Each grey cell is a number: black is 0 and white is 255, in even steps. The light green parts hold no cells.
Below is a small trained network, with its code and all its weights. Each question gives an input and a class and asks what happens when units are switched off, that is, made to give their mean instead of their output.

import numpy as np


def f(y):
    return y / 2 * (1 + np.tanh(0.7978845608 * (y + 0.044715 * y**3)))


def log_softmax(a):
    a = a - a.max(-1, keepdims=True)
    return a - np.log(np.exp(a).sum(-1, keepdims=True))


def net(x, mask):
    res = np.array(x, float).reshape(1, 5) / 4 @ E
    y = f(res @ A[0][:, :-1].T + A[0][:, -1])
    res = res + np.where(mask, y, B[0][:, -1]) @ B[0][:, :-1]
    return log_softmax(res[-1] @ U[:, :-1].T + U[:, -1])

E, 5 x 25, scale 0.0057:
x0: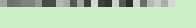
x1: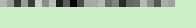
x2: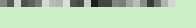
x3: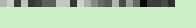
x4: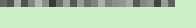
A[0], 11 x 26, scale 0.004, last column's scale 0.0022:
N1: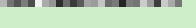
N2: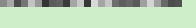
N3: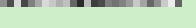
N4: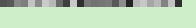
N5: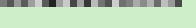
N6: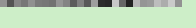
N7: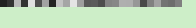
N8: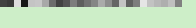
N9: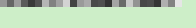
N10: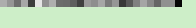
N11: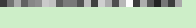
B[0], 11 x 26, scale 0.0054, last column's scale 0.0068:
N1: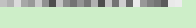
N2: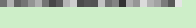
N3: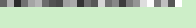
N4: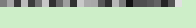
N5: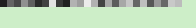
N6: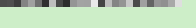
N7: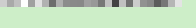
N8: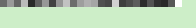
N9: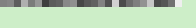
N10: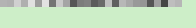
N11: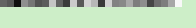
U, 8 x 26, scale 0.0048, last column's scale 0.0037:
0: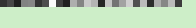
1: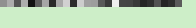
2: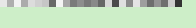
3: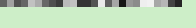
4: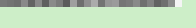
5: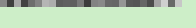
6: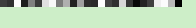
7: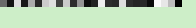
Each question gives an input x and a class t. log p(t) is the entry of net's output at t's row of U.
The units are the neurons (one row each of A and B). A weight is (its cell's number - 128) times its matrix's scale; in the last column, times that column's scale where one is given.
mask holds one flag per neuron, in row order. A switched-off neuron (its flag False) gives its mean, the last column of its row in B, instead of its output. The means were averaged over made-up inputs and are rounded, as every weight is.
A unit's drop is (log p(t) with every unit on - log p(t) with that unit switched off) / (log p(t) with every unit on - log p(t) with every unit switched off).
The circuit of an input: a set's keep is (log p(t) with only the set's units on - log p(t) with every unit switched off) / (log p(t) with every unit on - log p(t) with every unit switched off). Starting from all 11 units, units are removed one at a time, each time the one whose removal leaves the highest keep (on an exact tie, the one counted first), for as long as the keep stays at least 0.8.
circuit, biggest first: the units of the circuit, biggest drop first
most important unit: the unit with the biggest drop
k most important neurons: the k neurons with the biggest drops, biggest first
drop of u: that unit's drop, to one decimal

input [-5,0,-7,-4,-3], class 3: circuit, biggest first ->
(N2)
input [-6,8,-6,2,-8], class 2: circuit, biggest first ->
(N1, N10)
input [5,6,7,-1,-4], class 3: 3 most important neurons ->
(N3, N7, N9)
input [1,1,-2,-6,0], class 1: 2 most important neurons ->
(N8, N4)
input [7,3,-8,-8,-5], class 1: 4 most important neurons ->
(N4, N8, N3, N11)
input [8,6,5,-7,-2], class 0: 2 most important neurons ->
(N6, N5)
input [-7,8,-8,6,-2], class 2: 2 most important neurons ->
(N1, N10)
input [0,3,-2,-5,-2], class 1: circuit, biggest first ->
(N8, N4)
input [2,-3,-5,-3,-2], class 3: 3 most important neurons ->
(N2, N1, N11)
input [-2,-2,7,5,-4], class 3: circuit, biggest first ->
(N3, N8, N9)
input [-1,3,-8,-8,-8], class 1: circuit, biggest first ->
(N4, N8)
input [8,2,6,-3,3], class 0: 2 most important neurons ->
(N5, N6)
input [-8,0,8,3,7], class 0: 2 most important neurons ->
(N11, N2)
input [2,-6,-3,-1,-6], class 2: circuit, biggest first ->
(N7)
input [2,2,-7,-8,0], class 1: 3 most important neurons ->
(N8, N4, N3)
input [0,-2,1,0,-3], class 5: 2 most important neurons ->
(N1, N8)
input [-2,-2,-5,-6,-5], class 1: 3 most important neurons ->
(N4, N8, N3)
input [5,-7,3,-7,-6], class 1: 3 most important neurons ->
(N4, N8, N1)
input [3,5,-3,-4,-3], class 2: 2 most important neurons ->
(N1, N10)
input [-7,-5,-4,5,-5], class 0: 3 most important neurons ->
(N8, N4, N11)
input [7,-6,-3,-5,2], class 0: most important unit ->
N5
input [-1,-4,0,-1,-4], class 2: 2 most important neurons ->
(N7, N8)
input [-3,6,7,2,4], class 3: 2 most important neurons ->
(N3, N9)
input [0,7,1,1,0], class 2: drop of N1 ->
0.1
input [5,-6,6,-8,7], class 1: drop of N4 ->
0.4
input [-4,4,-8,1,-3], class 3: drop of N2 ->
0.6
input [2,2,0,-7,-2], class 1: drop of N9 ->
0.0
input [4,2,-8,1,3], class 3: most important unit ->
N2
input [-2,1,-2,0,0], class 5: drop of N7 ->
0.1
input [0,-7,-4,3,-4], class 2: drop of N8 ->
0.1
